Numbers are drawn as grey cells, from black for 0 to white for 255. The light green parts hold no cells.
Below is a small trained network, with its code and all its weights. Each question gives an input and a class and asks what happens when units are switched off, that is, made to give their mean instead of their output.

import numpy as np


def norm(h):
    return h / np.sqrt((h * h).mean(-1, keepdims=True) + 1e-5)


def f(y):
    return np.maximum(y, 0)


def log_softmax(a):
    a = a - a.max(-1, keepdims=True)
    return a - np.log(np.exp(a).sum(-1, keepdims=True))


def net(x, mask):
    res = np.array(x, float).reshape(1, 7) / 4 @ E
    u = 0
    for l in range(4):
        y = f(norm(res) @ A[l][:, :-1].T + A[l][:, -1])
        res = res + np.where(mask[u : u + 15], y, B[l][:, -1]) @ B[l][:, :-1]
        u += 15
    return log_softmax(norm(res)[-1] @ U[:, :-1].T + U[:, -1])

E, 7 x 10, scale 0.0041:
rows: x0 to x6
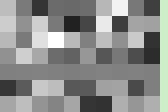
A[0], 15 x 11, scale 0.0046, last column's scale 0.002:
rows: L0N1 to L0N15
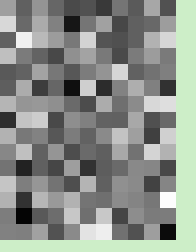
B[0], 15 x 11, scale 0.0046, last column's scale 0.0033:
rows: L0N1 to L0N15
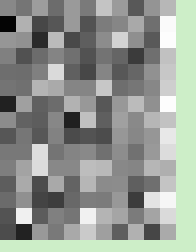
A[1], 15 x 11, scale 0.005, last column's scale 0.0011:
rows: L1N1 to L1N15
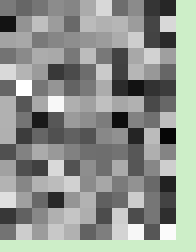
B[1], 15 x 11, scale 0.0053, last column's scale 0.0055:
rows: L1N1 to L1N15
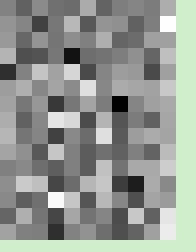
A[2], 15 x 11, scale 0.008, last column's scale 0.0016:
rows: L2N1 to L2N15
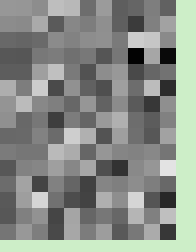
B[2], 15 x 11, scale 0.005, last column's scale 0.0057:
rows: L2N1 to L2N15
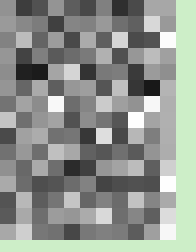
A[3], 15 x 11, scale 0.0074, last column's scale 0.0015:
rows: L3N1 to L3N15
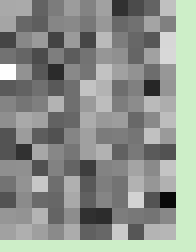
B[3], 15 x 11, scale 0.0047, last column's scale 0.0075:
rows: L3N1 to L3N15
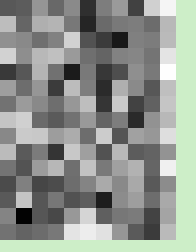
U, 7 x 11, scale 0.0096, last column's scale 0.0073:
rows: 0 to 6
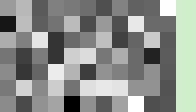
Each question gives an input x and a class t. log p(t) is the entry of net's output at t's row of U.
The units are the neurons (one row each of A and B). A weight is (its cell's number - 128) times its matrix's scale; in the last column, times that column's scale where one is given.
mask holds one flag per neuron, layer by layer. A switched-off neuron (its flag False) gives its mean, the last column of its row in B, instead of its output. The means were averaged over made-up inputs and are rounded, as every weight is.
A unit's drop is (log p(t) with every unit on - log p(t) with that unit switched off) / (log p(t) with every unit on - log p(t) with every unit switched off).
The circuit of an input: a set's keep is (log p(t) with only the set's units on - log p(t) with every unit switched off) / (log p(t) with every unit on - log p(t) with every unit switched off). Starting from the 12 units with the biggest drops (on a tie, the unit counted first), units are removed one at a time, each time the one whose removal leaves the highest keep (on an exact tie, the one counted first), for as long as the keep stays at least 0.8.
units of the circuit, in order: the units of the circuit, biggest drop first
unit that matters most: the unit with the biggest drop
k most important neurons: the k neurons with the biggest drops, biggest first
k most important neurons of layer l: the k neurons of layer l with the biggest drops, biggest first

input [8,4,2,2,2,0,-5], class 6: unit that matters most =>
L2N8
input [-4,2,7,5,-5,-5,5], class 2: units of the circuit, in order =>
[L1N15, L1N12]
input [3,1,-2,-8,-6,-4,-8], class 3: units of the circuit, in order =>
[L0N15, L3N6]
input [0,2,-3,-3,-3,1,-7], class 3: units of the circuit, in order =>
[L0N15, L3N6]
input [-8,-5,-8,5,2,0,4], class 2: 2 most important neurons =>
[L2N4, L0N1]
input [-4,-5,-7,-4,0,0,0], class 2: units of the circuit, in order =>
[L2N4, L3N9, L0N2]
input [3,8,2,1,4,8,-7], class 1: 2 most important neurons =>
[L2N13, L0N2]
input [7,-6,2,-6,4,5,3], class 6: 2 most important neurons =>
[L2N8, L0N7]
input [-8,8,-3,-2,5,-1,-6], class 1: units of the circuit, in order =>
[L0N2, L1N5, L2N13]
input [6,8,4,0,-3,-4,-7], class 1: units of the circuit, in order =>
[L1N5, L2N13]
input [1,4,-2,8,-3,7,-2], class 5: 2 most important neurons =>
[L1N6, L2N7]
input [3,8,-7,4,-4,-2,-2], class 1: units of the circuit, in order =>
[L1N5, L2N13, L0N13]
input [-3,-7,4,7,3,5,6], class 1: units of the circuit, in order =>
[L1N14, L2N9]
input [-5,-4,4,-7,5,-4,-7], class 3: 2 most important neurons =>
[L3N6, L1N4]
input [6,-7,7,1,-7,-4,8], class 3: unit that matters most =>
L2N6
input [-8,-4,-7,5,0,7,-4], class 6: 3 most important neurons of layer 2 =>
[L2N11, L2N14, L2N15]
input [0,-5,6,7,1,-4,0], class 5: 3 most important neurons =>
[L2N7, L0N12, L2N12]
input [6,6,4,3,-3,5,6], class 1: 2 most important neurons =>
[L2N13, L0N2]
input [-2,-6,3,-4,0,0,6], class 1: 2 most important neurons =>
[L1N14, L2N14]
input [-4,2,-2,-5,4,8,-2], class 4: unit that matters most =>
L2N5
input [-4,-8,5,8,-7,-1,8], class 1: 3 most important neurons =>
[L1N14, L2N9, L2N3]
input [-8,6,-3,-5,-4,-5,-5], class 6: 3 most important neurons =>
[L1N4, L2N11, L1N14]
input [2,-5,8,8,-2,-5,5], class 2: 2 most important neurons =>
[L1N15, L1N3]
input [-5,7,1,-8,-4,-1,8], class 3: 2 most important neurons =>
[L2N6, L1N14]
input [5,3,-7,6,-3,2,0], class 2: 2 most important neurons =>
[L1N9, L2N3]
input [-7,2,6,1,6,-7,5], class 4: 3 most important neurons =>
[L1N13, L0N13, L2N1]
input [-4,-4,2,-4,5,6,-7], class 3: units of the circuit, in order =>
[L3N10]
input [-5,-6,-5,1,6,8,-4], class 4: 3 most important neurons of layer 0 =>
[L0N7, L0N2, L0N5]
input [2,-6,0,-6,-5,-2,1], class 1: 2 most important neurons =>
[L1N14, L2N9]
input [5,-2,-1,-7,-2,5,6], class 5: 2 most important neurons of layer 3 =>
[L3N15, L3N6]
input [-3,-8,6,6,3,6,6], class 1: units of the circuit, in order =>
[L1N14, L2N9]
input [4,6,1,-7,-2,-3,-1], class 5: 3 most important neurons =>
[L2N3, L0N14, L1N14]
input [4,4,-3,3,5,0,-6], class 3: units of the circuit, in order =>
[L0N15, L3N6]
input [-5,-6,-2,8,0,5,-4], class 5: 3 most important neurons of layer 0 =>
[L0N7, L0N2, L0N8]
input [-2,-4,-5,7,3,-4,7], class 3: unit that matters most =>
L3N15
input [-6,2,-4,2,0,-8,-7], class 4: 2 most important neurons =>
[L1N8, L2N1]
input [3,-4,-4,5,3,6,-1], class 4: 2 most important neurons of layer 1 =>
[L1N15, L1N7]
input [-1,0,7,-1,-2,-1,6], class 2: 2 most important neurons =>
[L1N15, L1N12]
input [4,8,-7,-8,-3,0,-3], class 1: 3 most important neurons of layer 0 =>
[L0N2, L0N13, L0N8]
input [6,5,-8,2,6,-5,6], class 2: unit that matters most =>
L1N9
